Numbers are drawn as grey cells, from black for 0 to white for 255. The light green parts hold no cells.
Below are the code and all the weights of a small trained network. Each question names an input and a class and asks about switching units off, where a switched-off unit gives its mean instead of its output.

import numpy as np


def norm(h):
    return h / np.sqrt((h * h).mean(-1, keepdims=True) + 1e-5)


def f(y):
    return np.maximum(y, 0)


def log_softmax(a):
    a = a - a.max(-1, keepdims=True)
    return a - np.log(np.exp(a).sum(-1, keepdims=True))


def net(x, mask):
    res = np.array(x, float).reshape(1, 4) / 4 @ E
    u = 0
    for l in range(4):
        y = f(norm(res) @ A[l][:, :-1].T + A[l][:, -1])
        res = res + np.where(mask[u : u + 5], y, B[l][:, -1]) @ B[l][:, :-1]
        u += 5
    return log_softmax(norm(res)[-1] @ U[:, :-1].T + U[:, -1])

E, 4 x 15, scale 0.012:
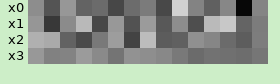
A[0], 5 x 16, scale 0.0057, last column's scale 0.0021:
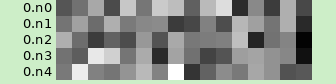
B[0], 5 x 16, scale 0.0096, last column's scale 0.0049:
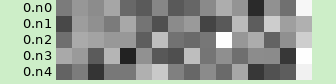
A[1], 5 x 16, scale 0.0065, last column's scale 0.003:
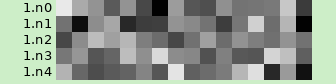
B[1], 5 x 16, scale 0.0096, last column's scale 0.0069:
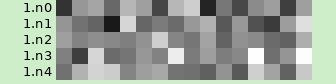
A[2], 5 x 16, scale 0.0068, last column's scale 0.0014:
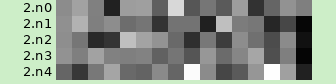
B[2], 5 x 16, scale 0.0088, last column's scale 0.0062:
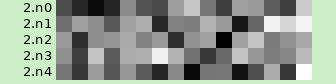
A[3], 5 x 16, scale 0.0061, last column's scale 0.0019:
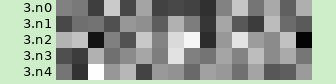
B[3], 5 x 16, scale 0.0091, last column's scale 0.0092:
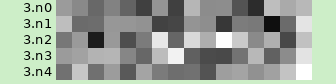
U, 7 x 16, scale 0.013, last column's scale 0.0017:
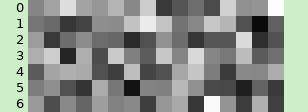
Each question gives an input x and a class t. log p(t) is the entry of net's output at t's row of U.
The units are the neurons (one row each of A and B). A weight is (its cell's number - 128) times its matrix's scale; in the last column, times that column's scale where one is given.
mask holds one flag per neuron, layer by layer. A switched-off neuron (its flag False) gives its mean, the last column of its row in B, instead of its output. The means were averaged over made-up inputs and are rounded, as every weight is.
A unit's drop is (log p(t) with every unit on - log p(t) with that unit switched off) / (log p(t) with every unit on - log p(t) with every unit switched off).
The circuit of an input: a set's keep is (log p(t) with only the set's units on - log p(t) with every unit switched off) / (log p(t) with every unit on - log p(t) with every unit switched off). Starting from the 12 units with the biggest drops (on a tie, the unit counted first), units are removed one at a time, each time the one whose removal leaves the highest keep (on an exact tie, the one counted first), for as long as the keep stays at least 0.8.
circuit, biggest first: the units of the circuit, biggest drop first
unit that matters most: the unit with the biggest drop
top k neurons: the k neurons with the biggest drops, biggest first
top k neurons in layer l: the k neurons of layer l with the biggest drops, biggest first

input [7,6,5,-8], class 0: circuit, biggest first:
1.n4
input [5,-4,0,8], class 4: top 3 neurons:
0.n0, 1.n1, 2.n4
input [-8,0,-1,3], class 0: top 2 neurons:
1.n3, 2.n4
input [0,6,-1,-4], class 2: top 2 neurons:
0.n3, 1.n3
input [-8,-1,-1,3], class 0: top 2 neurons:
1.n3, 2.n4
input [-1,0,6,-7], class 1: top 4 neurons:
0.n4, 0.n3, 2.n4, 3.n4
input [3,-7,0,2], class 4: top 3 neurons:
0.n0, 1.n1, 2.n4
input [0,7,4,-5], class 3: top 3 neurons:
0.n3, 2.n4, 1.n3
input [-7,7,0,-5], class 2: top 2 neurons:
2.n4, 3.n4
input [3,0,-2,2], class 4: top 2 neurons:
0.n0, 1.n3
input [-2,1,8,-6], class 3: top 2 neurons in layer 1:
1.n1, 1.n3
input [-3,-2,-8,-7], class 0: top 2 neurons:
1.n3, 0.n3
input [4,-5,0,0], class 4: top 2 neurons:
0.n0, 1.n1
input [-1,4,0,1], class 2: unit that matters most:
0.n3
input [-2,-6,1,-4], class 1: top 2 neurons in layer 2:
2.n4, 2.n0
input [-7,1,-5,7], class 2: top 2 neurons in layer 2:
2.n4, 2.n3
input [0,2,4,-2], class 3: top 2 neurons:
0.n4, 1.n3
